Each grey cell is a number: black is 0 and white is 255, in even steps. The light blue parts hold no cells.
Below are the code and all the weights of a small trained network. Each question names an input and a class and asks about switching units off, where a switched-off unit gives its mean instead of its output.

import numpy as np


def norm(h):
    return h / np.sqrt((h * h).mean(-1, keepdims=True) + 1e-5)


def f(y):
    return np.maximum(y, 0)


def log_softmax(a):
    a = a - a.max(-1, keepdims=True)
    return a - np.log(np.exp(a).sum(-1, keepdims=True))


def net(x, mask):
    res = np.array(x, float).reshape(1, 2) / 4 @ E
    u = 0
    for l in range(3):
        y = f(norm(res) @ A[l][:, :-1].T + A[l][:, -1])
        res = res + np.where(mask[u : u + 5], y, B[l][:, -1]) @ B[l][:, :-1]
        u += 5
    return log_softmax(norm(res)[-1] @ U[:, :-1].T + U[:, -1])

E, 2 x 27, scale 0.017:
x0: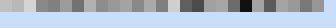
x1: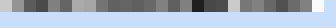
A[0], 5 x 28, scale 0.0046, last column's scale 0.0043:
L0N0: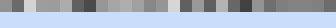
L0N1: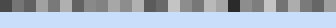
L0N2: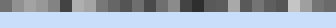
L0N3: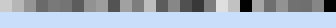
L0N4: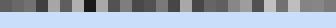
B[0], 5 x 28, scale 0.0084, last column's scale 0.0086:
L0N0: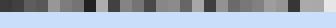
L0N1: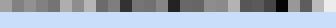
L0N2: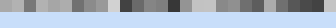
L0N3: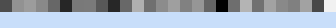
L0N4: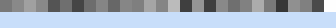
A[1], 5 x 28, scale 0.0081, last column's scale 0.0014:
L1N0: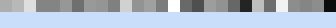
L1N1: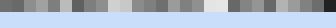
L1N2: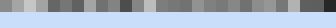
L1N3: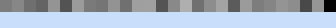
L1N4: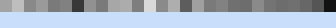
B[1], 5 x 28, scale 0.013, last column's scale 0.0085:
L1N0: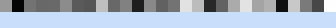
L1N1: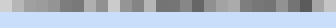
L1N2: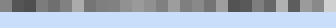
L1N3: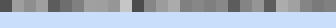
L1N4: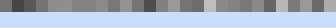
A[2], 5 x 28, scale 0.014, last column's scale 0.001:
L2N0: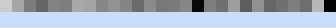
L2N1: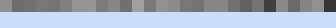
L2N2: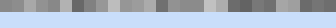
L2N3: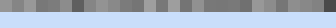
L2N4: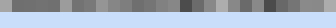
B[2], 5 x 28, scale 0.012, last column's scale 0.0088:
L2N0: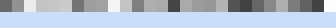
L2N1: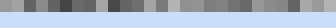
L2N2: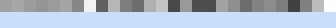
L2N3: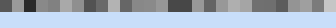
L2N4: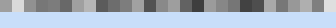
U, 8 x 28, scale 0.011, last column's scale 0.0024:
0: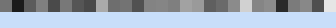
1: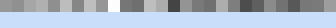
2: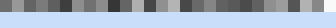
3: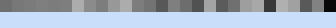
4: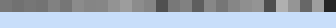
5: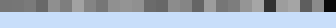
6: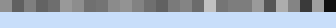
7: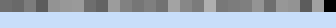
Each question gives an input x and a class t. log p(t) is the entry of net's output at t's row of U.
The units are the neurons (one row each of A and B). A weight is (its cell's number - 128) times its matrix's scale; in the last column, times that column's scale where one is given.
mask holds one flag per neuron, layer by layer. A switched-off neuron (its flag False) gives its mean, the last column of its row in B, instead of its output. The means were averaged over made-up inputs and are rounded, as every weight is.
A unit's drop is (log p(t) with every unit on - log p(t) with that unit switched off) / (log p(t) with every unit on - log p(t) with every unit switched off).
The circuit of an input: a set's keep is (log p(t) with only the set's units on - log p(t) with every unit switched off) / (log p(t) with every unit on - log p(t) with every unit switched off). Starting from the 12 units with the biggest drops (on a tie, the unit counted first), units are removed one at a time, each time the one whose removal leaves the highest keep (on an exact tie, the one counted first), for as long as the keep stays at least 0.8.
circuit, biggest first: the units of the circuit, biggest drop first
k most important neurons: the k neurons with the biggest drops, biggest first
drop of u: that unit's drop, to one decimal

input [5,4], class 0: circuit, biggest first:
(L1N0)
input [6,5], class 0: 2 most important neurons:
(L1N0, L0N1)
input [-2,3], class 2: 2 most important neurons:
(L0N4, L1N0)
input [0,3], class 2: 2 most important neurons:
(L0N2, L0N1)
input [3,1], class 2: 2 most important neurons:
(L0N3, L1N0)
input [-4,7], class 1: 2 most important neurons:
(L1N0, L2N0)
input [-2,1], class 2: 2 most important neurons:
(L0N4, L1N0)
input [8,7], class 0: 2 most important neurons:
(L1N0, L0N1)
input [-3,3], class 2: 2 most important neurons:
(L0N4, L1N0)
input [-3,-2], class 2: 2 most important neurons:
(L1N0, L0N0)
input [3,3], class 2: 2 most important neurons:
(L0N3, L0N2)
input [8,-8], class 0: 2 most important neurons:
(L1N0, L0N2)
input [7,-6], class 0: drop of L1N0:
1.5
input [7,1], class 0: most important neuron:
(L1N0)
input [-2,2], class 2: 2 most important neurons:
(L0N4, L1N0)
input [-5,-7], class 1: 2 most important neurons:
(L0N3, L1N0)
